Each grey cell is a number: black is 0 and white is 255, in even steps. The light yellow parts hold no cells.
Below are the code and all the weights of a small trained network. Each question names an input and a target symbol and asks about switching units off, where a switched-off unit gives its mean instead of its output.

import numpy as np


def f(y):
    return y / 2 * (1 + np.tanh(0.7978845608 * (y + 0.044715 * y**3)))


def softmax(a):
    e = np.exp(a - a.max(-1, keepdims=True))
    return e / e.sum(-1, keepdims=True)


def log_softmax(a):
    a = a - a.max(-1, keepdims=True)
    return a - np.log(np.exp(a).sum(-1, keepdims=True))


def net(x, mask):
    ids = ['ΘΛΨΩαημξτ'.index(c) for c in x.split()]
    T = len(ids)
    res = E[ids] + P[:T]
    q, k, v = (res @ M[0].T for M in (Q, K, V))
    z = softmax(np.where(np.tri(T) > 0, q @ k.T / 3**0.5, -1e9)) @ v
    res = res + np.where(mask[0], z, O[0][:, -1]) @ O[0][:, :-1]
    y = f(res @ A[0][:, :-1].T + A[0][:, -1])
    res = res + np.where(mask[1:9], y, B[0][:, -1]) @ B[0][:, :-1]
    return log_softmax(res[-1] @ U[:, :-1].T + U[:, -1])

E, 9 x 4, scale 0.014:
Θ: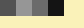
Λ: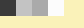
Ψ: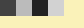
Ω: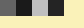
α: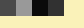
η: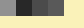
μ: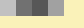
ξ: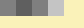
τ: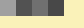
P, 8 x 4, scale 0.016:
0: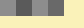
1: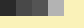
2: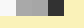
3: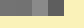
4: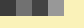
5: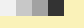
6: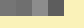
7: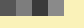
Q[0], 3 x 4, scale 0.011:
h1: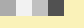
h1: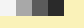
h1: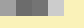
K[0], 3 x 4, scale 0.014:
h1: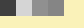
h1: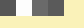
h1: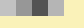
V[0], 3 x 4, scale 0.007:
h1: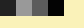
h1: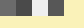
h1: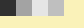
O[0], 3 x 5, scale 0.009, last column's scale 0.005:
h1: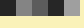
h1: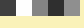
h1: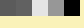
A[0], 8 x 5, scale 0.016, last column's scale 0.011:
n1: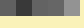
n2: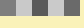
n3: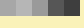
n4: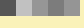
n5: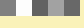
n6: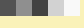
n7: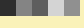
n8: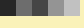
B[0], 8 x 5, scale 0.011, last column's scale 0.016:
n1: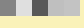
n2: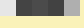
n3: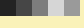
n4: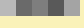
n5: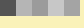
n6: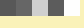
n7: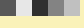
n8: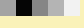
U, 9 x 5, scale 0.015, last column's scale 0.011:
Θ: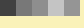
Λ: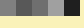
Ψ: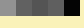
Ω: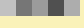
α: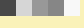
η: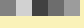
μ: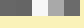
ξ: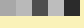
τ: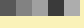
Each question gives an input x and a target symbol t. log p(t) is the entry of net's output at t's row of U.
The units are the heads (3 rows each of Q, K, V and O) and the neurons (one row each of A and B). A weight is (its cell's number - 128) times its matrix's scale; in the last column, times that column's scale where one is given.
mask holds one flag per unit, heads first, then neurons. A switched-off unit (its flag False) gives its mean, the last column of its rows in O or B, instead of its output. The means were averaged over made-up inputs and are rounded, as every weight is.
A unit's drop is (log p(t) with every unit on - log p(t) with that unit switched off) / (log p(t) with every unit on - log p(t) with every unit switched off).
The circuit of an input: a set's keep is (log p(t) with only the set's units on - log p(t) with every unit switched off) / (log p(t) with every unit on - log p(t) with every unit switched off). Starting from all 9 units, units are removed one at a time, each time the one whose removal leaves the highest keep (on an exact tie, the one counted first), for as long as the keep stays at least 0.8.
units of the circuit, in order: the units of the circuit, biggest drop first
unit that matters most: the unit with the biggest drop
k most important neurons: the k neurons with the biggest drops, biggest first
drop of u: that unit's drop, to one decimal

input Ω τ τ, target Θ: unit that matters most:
n3
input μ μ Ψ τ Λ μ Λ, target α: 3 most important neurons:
n7, n8, n6
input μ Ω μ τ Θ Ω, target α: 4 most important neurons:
n8, n1, n2, n3
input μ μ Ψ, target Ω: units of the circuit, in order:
n7, n2
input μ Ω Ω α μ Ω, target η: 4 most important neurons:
n6, n1, n8, n5
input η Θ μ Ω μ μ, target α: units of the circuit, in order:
n8, n3
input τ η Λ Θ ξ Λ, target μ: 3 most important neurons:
n7, n5, n1
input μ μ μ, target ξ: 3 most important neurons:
n6, n8, n3
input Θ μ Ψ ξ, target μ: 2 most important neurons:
n7, n2
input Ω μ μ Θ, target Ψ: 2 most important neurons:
n8, n4
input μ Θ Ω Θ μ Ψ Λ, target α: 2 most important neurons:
n7, n5
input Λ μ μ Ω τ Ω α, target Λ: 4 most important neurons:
n8, n4, n7, n6
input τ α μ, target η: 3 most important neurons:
n8, n6, n2
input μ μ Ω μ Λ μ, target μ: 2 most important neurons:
n2, n7
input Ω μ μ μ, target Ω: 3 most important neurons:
n7, n1, n3
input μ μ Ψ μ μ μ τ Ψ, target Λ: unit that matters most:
n2
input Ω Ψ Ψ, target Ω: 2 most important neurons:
n7, n1
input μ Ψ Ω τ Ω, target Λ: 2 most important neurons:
n8, n6
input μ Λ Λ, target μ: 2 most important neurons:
n7, n1
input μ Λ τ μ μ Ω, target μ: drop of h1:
0.4
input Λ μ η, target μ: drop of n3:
0.2
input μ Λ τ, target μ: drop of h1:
0.4
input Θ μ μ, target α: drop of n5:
0.1
